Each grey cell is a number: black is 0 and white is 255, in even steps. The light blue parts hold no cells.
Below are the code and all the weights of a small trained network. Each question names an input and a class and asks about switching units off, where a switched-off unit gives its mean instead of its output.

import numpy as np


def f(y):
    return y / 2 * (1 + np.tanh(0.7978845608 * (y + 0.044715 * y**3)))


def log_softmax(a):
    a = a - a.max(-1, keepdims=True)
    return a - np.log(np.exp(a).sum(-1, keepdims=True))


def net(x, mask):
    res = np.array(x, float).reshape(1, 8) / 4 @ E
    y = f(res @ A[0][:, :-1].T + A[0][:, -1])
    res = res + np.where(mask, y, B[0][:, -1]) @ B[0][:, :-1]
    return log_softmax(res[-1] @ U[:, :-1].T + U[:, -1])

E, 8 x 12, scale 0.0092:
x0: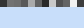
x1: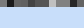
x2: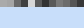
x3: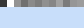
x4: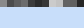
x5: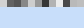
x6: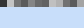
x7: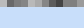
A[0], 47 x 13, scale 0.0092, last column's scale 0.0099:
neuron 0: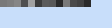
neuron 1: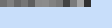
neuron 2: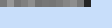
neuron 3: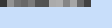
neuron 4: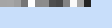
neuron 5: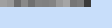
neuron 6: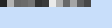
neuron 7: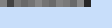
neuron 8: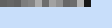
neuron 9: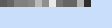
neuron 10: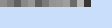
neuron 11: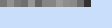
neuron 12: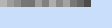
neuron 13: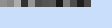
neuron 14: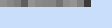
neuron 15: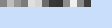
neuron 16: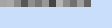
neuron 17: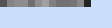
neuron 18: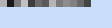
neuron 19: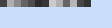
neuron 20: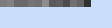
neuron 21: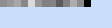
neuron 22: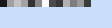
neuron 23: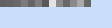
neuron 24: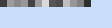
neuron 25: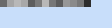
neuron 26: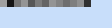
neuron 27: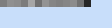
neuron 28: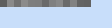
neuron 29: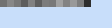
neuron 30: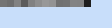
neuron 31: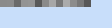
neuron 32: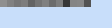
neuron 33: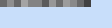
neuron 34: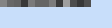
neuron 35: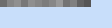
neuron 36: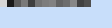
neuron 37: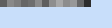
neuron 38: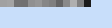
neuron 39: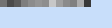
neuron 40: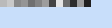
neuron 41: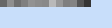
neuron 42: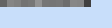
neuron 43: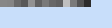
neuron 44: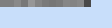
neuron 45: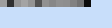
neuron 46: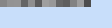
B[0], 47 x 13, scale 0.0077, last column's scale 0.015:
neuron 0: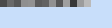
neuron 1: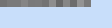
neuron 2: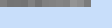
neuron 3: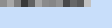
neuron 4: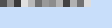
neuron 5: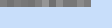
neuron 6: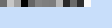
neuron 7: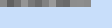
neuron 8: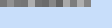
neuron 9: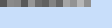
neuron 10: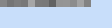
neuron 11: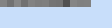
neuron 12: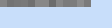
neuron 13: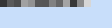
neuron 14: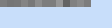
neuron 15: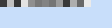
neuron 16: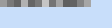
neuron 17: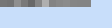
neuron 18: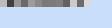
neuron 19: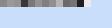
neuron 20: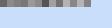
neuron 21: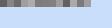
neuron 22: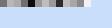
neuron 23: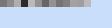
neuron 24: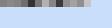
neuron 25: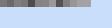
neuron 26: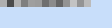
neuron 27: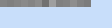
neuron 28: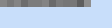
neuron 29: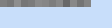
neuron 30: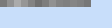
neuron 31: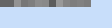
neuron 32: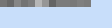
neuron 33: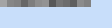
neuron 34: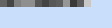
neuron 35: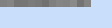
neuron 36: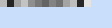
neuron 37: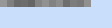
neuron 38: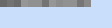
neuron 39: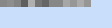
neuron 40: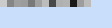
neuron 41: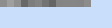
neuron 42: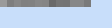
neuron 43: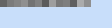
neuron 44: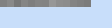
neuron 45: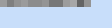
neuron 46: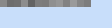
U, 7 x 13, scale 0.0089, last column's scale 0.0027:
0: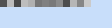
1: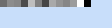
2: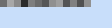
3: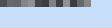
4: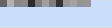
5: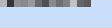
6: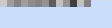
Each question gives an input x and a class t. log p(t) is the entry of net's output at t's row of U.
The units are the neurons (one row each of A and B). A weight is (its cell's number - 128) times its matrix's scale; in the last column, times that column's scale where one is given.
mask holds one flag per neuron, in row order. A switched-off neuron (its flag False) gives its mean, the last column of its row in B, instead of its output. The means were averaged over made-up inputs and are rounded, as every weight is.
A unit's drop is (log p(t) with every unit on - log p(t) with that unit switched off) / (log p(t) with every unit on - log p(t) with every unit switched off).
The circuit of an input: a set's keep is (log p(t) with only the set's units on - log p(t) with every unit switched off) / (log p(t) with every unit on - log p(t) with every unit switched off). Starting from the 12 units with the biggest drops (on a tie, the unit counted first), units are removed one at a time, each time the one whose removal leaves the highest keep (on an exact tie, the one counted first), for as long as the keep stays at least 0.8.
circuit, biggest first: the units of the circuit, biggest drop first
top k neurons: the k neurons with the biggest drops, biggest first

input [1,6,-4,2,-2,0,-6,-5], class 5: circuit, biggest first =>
(neuron 18; neuron 6)
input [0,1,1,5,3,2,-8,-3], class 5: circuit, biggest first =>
(neuron 6)
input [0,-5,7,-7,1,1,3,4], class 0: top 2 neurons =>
(neuron 4; neuron 15)
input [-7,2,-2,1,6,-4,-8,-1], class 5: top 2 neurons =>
(neuron 36; neuron 18)
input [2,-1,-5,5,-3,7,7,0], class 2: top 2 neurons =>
(neuron 6; neuron 3)
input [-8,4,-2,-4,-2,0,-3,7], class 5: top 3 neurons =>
(neuron 36; neuron 26; neuron 18)
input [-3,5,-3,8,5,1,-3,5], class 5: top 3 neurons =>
(neuron 6; neuron 22; neuron 15)
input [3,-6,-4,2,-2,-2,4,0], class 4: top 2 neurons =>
(neuron 22; neuron 24)
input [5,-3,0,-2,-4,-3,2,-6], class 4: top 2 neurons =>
(neuron 22; neuron 24)
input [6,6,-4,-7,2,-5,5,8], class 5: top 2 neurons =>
(neuron 18; neuron 36)
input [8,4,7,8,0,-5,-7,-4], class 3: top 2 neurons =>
(neuron 13; neuron 0)
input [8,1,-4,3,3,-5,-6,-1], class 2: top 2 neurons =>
(neuron 19; neuron 6)
